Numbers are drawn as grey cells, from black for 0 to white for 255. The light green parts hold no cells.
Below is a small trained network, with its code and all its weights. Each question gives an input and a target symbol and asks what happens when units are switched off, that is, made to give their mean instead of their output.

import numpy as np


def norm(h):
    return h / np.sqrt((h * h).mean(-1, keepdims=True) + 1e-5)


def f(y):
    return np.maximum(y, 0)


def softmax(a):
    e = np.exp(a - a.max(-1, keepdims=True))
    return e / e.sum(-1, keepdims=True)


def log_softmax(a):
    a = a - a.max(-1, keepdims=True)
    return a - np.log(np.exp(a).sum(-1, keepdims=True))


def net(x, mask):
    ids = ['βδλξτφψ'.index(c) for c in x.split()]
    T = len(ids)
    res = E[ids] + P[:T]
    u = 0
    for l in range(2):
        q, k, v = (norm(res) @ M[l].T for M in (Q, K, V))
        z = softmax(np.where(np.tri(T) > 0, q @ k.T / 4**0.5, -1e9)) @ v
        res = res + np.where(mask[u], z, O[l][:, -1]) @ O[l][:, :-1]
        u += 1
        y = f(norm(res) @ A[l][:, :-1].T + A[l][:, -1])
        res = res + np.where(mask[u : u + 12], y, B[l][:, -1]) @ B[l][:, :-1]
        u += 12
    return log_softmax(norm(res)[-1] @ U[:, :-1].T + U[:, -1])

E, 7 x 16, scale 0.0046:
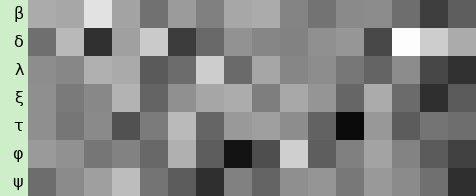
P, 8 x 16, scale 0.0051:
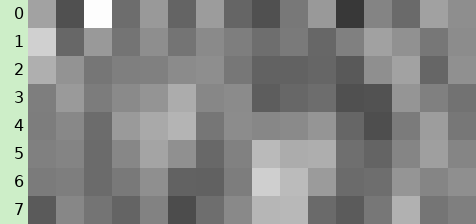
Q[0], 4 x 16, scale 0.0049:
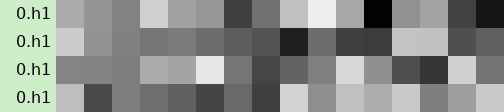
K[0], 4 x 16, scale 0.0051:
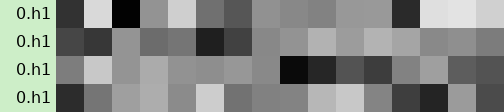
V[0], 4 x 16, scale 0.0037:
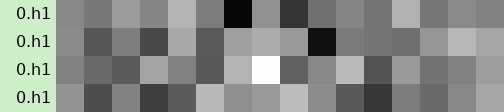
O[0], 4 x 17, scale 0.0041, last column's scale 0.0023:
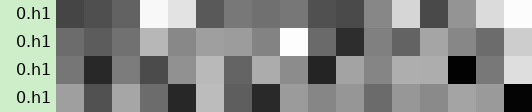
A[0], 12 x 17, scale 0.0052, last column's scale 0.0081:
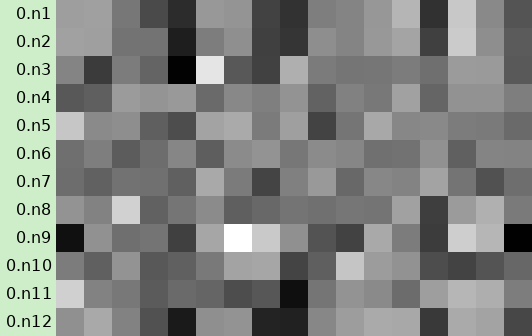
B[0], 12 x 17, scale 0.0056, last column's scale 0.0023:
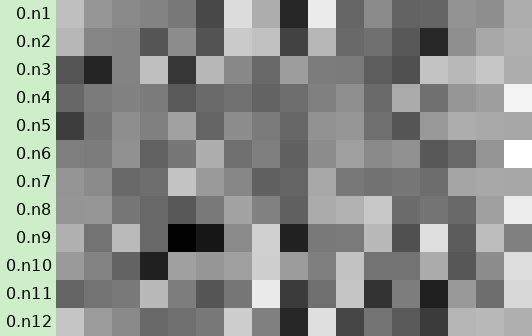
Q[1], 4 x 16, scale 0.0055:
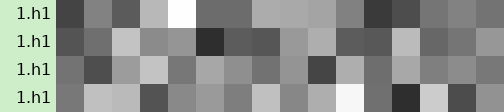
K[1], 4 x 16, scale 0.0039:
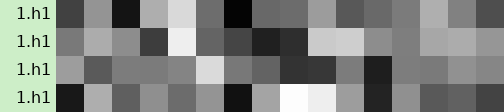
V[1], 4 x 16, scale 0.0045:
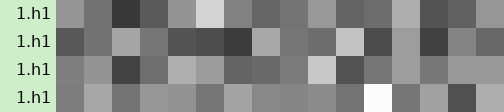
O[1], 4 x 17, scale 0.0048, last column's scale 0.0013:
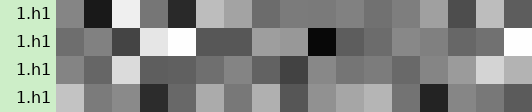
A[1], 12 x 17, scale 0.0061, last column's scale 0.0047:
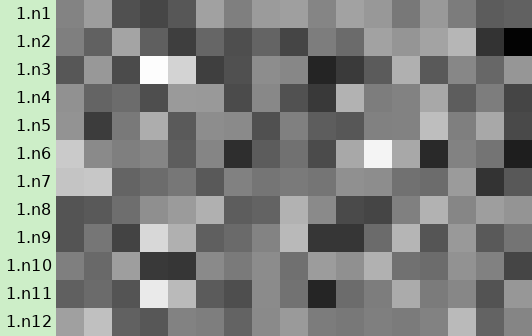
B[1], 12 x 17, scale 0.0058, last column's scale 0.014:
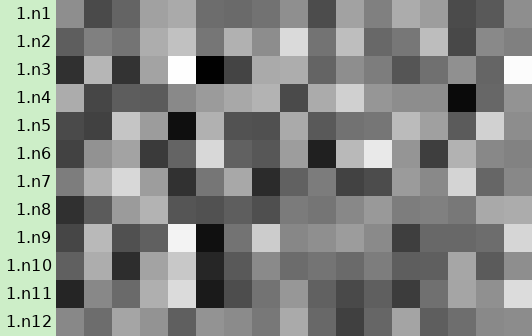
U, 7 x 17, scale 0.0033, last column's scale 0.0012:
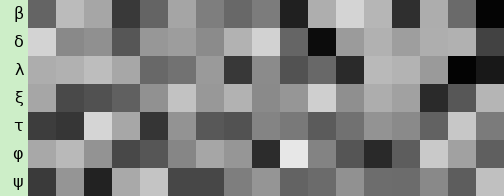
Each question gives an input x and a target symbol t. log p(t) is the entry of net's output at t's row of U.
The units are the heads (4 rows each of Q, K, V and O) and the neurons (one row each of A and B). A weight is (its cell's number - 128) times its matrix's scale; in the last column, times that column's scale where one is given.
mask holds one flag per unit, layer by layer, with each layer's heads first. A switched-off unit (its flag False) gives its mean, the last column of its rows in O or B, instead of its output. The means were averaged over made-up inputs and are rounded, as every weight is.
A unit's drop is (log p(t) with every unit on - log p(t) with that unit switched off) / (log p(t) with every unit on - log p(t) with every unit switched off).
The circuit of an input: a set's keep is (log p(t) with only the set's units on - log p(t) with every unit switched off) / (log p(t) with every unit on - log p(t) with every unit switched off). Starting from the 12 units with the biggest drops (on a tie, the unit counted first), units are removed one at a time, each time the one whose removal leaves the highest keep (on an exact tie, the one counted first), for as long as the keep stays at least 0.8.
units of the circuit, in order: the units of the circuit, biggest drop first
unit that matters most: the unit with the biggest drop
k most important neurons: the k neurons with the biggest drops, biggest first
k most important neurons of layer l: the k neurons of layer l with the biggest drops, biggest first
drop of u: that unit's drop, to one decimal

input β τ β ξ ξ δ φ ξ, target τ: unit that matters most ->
1.h1
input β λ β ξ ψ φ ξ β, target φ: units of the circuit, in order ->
(0.h1 1.n3 1.n11 0.n12)
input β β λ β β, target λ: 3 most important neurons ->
(0.n11 1.n7 1.n3)
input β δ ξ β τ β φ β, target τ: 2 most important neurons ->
(1.n3 1.n9)
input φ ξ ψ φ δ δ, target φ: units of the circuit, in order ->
(1.h1 1.n3 1.n11)
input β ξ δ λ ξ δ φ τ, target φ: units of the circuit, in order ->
(1.h1 1.n3 1.n11)
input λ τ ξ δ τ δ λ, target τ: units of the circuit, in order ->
(1.h1 1.n3 1.n9)
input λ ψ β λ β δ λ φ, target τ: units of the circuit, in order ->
(1.n3 1.n9 1.h1)
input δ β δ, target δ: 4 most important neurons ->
(1.n3 1.n9 1.n11 1.n12)
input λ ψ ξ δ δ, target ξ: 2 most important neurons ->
(1.n11 1.n3)
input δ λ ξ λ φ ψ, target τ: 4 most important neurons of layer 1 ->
(1.n3 1.n9 1.n11 1.n5)
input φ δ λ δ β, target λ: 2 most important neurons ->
(1.n3 1.n9)
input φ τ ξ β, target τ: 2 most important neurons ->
(0.n3 1.n3)
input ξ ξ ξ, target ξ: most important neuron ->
(0.n10)
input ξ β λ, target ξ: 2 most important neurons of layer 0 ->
(0.n10 0.n11)
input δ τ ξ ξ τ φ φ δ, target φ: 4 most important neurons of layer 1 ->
(1.n3 1.n11 1.n9 1.n8)
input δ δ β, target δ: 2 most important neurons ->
(0.n11 1.n3)
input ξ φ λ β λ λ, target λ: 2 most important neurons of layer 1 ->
(1.n7 1.n3)
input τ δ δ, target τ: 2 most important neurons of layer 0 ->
(0.n11 0.n8)
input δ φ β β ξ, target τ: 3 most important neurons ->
(1.n3 0.n8 1.n9)
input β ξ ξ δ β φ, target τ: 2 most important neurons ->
(1.n3 0.n8)
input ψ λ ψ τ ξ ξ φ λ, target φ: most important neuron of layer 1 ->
(1.n3)
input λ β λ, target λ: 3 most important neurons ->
(0.n11 1.n3 1.n7)
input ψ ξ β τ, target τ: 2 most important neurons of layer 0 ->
(0.n8 0.n11)
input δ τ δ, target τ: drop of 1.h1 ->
0.8
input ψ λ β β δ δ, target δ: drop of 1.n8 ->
0.4
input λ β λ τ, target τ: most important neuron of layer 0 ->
(0.n3)
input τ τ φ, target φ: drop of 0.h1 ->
1.1
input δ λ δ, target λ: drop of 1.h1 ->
1.0
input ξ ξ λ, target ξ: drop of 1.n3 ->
0.1
